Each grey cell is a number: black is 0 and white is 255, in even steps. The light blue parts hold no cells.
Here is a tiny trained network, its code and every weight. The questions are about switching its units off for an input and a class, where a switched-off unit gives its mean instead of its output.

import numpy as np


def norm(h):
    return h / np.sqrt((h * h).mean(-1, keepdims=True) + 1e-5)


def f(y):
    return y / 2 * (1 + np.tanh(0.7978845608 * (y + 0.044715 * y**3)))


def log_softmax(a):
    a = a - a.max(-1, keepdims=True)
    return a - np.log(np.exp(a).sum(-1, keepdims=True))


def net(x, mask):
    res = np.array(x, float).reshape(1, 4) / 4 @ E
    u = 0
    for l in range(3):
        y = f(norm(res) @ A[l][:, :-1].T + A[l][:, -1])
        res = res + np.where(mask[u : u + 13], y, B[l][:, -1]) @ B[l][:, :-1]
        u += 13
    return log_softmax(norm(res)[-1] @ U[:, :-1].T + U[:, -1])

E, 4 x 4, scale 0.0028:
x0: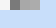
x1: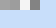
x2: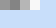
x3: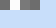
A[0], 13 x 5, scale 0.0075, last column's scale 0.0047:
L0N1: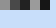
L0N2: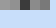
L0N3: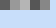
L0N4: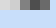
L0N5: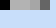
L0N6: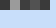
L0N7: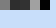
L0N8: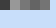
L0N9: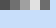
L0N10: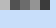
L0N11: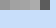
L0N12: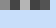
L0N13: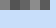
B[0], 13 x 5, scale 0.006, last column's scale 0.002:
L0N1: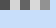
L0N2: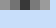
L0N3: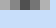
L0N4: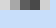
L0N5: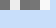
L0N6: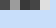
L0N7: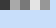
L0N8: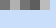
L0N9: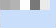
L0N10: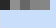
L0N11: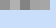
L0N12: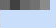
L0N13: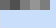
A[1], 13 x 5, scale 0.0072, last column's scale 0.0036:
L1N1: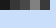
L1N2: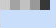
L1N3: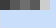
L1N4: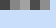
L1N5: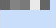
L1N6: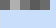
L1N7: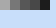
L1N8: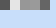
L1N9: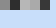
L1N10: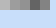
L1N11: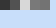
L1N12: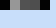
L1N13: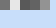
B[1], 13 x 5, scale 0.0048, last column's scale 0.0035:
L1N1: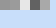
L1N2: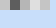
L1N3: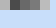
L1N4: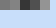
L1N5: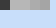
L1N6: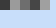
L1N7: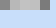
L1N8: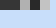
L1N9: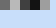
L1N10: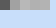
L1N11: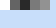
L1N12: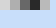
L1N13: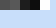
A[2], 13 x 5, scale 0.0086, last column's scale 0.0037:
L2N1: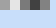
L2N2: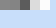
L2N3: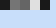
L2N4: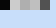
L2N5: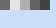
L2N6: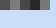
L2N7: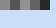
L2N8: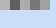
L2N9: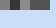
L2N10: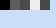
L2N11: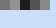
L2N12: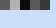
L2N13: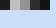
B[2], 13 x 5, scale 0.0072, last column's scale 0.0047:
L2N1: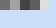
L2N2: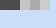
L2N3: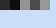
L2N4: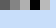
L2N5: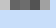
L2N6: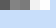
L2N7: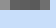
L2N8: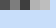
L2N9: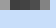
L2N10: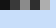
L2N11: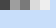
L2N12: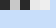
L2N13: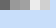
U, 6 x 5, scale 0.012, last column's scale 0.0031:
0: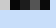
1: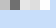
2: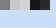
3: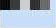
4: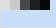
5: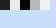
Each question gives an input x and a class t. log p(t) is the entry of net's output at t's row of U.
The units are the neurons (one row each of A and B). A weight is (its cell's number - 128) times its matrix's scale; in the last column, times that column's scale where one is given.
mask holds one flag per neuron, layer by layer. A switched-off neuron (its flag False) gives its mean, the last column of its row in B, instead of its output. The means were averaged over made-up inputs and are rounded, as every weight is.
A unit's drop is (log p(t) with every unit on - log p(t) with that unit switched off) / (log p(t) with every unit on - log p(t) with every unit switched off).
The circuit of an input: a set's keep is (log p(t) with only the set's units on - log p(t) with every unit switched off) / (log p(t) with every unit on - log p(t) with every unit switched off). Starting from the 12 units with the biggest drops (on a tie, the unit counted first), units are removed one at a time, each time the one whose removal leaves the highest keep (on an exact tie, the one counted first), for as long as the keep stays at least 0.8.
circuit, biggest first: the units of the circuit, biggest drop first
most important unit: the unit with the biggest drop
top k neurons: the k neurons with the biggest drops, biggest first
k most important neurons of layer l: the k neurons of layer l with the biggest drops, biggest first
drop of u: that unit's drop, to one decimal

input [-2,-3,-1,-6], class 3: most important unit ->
L0N7
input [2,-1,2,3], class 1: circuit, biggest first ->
(L0N6, L1N2, L2N12)
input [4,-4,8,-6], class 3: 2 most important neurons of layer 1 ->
(L1N5, L1N12)
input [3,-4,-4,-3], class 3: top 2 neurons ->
(L0N1, L0N7)
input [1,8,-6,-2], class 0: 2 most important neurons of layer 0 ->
(L0N12, L0N5)
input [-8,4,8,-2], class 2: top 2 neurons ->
(L0N5, L0N9)
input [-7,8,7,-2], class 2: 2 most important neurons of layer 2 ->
(L2N4, L2N6)
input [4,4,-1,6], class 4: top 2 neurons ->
(L0N4, L2N12)
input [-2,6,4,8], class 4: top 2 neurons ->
(L0N6, L2N5)
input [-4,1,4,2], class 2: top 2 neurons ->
(L0N9, L2N4)
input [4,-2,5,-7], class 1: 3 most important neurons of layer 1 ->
(L1N11, L1N13, L1N6)
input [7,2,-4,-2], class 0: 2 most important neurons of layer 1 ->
(L1N5, L1N2)
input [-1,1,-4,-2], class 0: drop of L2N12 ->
0.2
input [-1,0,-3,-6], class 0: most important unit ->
L1N1
